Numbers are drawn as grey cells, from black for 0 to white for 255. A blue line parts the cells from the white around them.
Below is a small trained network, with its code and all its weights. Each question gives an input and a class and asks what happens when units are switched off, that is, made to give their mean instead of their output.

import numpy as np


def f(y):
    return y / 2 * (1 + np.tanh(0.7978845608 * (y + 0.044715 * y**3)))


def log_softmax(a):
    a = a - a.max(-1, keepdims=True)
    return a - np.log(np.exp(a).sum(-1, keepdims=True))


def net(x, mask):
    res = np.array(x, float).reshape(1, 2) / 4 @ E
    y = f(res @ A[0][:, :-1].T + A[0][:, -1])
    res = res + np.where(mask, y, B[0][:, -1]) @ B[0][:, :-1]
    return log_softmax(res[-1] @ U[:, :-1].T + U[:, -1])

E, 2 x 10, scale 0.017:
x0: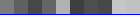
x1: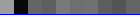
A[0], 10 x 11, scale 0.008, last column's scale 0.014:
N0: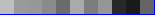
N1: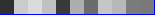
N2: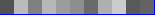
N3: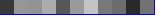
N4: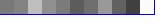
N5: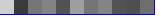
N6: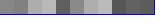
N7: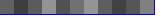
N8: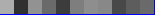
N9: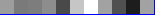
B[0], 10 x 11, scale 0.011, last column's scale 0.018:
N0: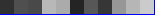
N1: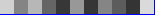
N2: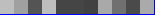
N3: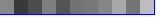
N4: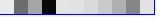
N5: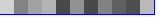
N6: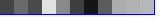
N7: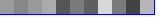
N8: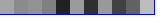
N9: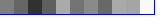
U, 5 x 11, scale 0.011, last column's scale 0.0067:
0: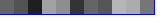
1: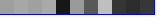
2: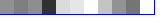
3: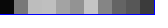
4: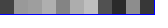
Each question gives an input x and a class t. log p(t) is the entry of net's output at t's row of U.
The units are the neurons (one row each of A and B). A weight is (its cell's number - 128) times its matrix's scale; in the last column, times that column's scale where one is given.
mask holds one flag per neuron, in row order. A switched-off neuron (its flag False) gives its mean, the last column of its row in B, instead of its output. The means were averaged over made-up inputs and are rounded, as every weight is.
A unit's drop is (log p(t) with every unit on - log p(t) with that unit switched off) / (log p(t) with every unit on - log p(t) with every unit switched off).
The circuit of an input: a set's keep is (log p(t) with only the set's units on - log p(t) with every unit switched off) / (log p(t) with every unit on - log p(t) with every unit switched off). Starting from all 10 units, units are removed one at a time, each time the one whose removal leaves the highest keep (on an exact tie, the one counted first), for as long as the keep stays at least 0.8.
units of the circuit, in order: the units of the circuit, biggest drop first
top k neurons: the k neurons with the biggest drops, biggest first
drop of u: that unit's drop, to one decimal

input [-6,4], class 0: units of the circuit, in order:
[N0]
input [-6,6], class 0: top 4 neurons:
[N0 N9 N1 N6]
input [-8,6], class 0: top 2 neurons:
[N0 N9]
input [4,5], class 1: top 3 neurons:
[N9 N0 N4]
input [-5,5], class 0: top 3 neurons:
[N0 N9 N1]
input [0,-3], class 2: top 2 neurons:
[N8 N5]
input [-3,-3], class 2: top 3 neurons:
[N4 N8 N5]
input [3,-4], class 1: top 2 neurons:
[N4 N9]
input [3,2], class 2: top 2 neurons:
[N0 N6]
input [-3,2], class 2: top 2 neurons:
[N4 N2]
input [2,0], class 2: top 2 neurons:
[N0 N6]
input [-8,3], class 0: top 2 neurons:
[N0 N9]
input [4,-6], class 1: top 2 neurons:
[N9 N0]
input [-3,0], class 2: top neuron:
[N4]
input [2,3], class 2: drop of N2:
0.1
